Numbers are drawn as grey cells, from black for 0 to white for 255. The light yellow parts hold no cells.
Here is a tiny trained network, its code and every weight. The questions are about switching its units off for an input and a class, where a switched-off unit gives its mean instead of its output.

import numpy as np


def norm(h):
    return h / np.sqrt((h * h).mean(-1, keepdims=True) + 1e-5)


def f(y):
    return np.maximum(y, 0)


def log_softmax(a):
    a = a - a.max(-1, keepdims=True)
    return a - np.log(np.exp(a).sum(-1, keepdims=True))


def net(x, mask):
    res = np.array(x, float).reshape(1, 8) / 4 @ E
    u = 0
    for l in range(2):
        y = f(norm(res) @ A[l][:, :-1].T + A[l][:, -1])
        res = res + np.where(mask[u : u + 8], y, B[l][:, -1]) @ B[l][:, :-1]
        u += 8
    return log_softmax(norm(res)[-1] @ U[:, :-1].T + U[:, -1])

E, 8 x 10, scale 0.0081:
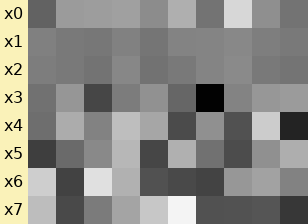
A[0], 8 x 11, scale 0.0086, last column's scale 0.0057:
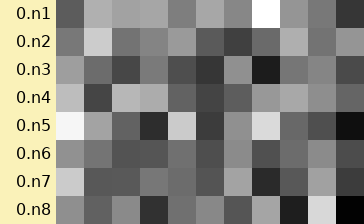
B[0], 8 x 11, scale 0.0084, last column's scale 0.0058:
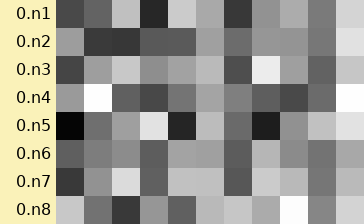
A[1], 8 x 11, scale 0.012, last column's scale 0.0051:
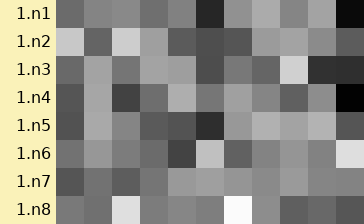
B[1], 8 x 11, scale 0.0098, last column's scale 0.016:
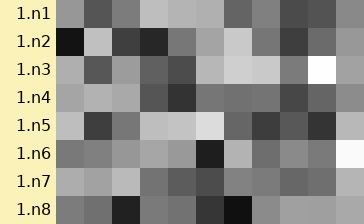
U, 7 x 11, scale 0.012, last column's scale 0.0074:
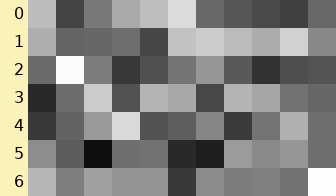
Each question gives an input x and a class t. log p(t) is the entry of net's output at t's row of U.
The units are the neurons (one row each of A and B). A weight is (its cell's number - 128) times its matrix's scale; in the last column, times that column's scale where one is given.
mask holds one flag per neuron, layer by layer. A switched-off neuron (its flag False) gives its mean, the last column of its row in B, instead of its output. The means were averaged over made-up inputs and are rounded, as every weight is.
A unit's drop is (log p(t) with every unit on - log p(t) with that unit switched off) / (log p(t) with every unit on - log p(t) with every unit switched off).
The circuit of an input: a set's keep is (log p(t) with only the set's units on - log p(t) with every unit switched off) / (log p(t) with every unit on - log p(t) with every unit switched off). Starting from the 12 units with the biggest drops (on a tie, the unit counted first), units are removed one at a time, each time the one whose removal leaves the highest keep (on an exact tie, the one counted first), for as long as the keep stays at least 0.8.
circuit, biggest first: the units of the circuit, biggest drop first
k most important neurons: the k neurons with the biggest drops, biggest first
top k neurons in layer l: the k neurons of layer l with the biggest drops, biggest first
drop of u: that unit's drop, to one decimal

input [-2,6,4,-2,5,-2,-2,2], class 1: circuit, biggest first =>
1.n3
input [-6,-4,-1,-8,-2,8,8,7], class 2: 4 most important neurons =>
1.n2, 1.n5, 0.n5, 0.n4
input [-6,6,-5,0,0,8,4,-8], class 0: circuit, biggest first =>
1.n5, 0.n5
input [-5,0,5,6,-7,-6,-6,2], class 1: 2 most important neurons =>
0.n8, 1.n8
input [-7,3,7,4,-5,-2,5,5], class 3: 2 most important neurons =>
0.n7, 1.n5
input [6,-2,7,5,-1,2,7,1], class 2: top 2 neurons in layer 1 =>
1.n2, 1.n8
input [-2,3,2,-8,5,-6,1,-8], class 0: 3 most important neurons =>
1.n5, 1.n1, 1.n6
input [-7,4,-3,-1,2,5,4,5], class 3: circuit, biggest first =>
0.n7, 0.n3
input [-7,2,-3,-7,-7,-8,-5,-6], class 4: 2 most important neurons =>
0.n5, 1.n3
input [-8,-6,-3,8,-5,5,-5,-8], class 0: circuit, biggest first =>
1.n5, 1.n8, 0.n5
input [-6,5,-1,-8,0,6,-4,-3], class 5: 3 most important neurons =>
1.n8, 0.n5, 0.n1
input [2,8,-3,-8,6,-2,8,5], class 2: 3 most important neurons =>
1.n2, 1.n5, 1.n6
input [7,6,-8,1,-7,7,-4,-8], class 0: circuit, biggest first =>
1.n5, 0.n5, 1.n3
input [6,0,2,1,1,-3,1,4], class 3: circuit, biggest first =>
1.n5
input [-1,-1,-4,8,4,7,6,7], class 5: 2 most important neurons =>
1.n5, 0.n2
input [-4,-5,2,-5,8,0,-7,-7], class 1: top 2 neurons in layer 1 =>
1.n3, 1.n6
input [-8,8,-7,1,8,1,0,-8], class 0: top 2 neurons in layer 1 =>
1.n5, 1.n1
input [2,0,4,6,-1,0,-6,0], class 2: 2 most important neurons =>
1.n4, 1.n8
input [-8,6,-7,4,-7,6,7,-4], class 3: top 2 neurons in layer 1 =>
1.n3, 1.n7
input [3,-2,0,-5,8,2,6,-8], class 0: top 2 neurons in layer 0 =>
0.n8, 0.n5
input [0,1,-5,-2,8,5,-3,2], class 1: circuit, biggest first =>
1.n3
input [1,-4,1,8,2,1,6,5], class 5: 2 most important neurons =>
1.n5, 0.n2
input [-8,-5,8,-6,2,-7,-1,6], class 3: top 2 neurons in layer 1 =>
1.n5, 1.n6
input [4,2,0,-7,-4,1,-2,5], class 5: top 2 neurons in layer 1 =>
1.n8, 1.n5
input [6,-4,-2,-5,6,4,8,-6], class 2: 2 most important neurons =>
1.n2, 0.n4
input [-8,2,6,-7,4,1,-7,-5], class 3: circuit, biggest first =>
0.n3, 0.n7
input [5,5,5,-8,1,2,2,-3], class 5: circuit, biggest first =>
1.n8
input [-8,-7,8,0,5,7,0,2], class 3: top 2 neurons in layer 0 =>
0.n3, 0.n7
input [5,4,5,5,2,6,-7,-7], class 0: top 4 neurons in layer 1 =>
1.n5, 1.n2, 1.n8, 1.n1
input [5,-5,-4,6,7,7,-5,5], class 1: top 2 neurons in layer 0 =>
0.n5, 0.n4
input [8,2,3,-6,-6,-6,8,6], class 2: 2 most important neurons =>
1.n2, 1.n5
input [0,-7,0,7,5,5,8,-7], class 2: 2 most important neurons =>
1.n2, 0.n4
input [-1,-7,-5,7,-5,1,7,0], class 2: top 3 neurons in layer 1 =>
1.n2, 1.n8, 1.n3
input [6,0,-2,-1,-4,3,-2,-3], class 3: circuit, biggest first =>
0.n1
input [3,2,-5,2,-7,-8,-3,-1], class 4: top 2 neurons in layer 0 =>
0.n5, 0.n2
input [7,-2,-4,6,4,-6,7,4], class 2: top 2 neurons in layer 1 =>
1.n2, 1.n5
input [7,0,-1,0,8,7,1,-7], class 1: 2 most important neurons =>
1.n3, 0.n5
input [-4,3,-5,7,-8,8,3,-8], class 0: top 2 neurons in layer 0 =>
0.n5, 0.n2
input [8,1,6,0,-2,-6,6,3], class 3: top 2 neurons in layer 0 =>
0.n1, 0.n5
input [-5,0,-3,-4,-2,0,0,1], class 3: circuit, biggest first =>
0.n7
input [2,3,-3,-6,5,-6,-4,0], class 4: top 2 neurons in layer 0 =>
0.n5, 0.n8
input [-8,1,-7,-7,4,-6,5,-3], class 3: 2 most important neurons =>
0.n7, 0.n3
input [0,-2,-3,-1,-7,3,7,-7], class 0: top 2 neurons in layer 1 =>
1.n5, 1.n3
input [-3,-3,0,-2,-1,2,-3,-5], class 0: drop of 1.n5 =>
0.7
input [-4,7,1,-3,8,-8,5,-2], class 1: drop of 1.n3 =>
0.9
